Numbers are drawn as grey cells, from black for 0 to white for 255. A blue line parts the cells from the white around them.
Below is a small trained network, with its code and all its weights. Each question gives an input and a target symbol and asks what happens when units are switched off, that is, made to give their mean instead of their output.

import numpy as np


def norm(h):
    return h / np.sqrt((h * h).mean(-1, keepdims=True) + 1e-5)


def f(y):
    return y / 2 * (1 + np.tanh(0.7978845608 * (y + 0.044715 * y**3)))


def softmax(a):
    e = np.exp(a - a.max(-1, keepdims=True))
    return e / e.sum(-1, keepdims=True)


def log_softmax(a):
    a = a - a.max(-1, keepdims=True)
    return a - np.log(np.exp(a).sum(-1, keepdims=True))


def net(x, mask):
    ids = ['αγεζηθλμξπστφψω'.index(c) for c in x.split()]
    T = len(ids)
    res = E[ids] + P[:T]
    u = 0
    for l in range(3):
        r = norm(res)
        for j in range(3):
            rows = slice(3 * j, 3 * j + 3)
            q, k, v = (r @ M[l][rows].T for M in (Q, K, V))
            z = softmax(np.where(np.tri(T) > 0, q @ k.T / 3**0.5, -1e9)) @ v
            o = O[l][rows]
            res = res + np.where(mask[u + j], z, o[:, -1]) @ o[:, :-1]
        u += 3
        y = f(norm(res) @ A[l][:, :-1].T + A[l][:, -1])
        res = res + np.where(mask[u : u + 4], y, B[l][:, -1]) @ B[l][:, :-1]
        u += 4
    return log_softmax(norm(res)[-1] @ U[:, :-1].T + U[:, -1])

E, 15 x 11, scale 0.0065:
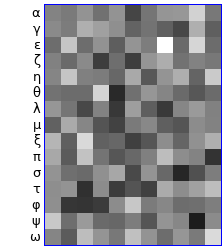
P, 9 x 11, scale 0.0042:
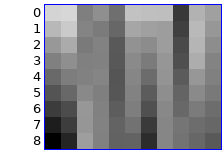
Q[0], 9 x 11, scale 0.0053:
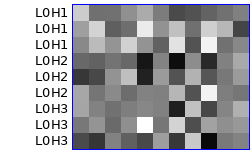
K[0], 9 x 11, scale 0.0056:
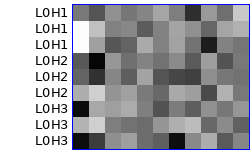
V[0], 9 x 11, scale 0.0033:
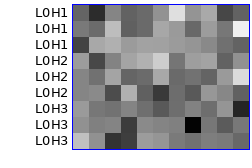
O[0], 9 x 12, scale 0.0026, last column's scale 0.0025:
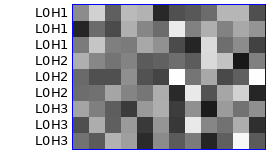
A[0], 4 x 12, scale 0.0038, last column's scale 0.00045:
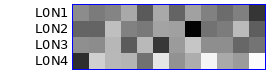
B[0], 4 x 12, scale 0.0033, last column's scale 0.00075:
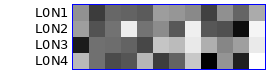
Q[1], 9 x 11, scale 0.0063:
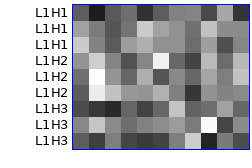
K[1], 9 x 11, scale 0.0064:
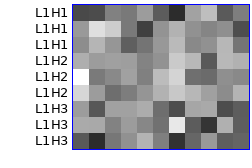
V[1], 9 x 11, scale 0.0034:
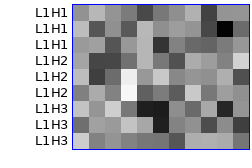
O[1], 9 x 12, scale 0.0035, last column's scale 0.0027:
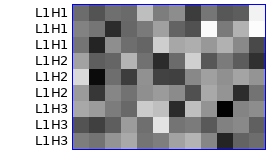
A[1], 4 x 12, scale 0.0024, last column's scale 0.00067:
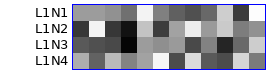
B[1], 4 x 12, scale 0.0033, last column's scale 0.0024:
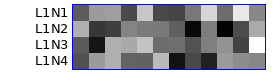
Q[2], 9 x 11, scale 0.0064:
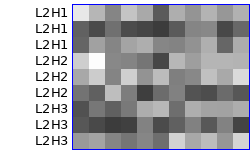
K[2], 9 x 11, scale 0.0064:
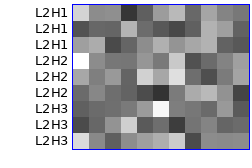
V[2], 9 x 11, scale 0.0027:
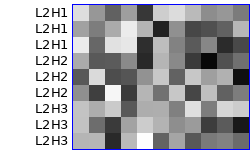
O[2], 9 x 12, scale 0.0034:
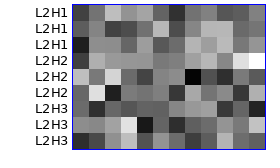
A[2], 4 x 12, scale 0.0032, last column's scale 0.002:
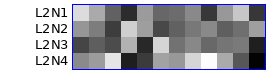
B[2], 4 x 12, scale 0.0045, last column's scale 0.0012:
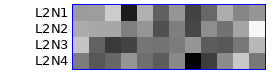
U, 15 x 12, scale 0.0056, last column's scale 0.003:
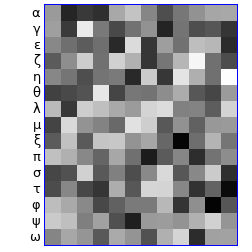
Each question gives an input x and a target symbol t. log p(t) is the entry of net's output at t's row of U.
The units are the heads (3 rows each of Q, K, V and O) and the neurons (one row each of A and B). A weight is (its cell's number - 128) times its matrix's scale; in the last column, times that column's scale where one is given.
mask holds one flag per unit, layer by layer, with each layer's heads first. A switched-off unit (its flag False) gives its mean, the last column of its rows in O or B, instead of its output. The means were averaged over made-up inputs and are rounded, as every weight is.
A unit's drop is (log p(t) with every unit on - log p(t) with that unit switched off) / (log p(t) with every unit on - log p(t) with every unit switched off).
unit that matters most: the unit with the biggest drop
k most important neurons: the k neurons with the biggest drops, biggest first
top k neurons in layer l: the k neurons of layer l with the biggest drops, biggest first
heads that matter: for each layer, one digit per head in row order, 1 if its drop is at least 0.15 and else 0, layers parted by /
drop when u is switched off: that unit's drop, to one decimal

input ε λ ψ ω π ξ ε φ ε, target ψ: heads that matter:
000 / 111 / 000
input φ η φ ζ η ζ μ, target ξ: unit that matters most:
L0H2
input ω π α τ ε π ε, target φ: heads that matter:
000 / 100 / 000
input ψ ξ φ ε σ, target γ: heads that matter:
000 / 000 / 010
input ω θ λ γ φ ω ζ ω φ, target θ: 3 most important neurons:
[L0N2, L0N4, L2N1]
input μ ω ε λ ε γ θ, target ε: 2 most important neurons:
[L1N2, L0N4]
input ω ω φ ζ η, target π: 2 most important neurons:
[L0N4, L1N2]
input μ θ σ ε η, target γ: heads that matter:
000 / 000 / 010
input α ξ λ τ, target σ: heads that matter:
000 / 100 / 010
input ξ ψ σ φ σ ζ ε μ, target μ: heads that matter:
000 / 010 / 001
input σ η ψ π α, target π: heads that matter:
000 / 001 / 010
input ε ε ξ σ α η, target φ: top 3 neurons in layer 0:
[L0N4, L0N1, L0N3]
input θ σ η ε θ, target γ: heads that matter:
000 / 010 / 010
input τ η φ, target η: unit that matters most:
L1H3
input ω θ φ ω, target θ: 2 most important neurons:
[L0N2, L2N1]
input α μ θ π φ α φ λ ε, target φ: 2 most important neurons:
[L0N4, L1N2]
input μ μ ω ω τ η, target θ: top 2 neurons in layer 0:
[L0N4, L0N2]
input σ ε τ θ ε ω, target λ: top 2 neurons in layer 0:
[L0N2, L0N4]
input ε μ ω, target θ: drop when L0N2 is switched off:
0.4
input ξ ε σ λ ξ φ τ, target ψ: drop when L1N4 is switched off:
0.0
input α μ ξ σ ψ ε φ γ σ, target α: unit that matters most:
L2H1
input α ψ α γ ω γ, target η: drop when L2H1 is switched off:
0.1
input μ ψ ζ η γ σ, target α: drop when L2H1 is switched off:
0.3
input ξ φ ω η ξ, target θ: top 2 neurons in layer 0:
[L0N4, L0N3]
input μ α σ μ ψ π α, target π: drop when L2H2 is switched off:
0.3
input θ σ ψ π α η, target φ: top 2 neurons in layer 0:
[L0N4, L0N1]
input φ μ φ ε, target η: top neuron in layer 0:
[L0N2]
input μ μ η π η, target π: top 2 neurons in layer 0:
[L0N4, L0N3]
